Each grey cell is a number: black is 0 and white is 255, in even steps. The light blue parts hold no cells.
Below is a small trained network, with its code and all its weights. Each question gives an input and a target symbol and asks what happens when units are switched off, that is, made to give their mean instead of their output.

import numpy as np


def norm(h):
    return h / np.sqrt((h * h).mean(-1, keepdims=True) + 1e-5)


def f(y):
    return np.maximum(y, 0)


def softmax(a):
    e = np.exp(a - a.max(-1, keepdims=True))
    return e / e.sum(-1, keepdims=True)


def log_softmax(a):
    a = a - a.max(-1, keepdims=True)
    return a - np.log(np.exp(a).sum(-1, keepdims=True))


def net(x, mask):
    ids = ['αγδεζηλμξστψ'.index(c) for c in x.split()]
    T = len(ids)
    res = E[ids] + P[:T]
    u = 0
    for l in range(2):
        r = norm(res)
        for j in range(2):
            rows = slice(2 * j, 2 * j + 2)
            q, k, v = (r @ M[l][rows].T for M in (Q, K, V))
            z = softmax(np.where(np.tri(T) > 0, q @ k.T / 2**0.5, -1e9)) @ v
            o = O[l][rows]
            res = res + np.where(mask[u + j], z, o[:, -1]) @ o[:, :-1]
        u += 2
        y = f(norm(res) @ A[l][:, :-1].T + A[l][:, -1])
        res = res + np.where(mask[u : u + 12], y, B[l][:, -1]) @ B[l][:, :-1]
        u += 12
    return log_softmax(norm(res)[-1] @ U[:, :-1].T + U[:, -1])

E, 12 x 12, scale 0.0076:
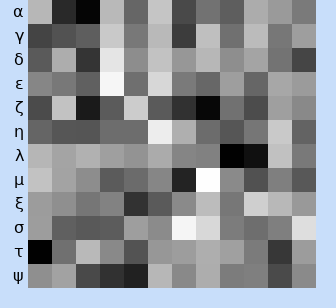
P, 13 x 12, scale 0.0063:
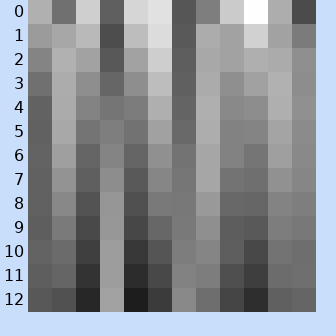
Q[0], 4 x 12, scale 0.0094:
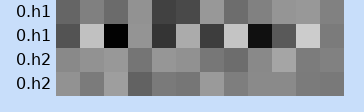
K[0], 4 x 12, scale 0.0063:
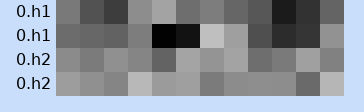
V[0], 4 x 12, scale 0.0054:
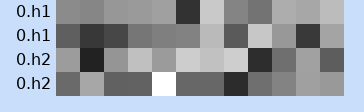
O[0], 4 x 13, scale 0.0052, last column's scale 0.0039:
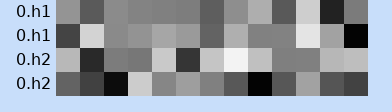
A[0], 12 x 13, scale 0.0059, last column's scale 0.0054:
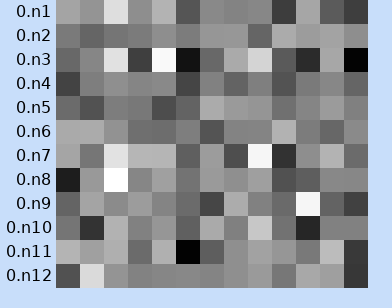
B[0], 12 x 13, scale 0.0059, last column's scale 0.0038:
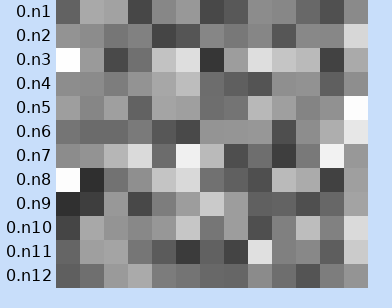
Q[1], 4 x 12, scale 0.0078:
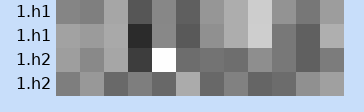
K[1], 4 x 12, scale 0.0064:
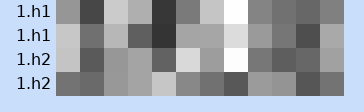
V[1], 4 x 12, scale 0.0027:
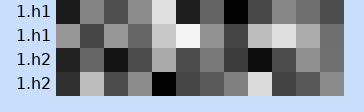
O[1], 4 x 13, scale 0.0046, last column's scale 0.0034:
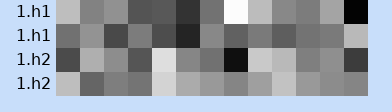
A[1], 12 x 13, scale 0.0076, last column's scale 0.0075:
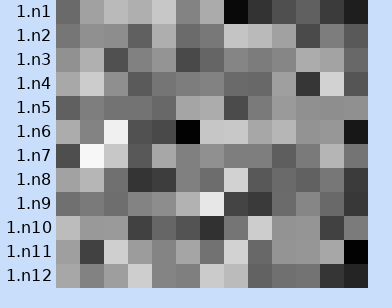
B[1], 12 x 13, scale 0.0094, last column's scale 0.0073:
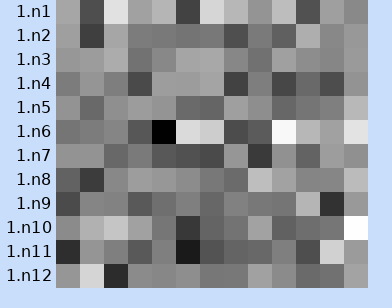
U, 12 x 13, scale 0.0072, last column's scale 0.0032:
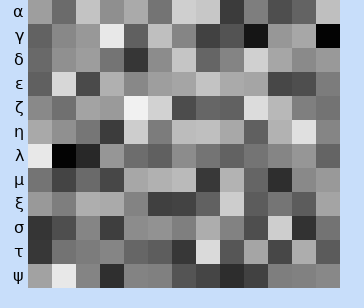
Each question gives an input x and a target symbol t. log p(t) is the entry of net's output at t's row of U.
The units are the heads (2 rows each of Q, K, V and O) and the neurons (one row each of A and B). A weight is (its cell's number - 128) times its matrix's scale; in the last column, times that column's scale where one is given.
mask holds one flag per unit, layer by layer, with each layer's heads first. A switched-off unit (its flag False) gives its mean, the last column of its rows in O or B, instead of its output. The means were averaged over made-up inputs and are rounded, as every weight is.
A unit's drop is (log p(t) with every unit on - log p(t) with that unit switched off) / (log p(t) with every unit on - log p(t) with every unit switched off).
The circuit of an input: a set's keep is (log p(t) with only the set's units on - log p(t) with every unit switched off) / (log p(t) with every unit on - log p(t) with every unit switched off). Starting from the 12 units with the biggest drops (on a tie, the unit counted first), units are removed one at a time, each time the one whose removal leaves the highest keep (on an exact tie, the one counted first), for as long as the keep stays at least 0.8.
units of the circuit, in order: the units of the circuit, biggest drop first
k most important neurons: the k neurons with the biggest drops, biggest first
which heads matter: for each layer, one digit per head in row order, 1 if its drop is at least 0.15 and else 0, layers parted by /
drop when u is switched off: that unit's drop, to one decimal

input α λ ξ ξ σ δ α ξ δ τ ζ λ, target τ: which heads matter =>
10 / 10
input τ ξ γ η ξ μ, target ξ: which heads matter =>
00 / 00
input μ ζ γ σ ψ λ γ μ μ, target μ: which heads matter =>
10 / 00
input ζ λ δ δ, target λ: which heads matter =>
11 / 11
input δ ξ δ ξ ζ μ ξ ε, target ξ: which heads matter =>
11 / 11
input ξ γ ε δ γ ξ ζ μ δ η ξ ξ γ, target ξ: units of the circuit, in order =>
(1.h2; 1.n6)
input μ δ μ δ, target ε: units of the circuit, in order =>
(1.n12; 1.h2)
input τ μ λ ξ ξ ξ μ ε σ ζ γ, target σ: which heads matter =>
10 / 01
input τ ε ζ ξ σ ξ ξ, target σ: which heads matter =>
11 / 10
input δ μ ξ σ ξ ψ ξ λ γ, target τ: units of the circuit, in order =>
(1.n11; 1.n6; 1.n10)
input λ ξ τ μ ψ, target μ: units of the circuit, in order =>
(1.n4; 1.n8; 0.h1)
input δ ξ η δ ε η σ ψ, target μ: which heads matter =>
10 / 10
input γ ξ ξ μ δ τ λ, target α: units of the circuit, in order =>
(1.n1; 1.h1)
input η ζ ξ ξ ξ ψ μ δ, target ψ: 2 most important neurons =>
(1.n4; 1.n7)
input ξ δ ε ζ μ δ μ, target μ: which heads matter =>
11 / 00
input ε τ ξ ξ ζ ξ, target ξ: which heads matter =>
11 / 11
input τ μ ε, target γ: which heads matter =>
00 / 00
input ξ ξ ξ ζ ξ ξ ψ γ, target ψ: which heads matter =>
11 / 11
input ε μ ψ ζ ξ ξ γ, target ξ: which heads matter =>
01 / 11
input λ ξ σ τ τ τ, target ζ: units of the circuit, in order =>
(0.n8)
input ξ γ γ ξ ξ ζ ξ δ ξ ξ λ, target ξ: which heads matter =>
01 / 10
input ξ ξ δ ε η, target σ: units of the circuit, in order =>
(1.n9; 1.n6)
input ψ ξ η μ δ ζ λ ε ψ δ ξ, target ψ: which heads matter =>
11 / 01
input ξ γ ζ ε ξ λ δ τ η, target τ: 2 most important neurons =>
(1.n7; 1.n6)
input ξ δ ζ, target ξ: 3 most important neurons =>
(1.n6; 1.n8; 0.n10)
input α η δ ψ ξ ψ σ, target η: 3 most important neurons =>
(0.n3; 1.n6; 1.n10)
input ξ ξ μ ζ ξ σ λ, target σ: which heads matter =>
10 / 10
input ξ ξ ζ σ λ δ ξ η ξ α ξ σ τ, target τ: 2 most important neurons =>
(1.n11; 1.n6)
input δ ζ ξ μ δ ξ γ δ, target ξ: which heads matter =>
01 / 11
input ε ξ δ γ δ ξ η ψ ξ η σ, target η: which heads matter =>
01 / 00
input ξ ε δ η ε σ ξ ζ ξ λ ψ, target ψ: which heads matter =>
10 / 01
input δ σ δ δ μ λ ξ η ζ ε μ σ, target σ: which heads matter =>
00 / 10
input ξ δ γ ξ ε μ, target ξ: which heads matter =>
00 / 00
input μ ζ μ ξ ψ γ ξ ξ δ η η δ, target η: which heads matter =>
11 / 11
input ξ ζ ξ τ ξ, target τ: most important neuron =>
(1.n7)
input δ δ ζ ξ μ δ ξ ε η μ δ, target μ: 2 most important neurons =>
(1.n10; 1.n4)
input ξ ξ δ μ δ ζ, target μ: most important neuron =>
(1.n8)
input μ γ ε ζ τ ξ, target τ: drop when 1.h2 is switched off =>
0.2
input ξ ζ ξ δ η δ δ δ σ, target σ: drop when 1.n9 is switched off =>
0.3
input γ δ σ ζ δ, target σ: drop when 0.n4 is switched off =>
0.0
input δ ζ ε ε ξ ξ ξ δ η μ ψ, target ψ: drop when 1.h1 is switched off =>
0.1
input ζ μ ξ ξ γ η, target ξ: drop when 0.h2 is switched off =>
0.9
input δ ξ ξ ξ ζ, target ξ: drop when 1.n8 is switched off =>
0.2
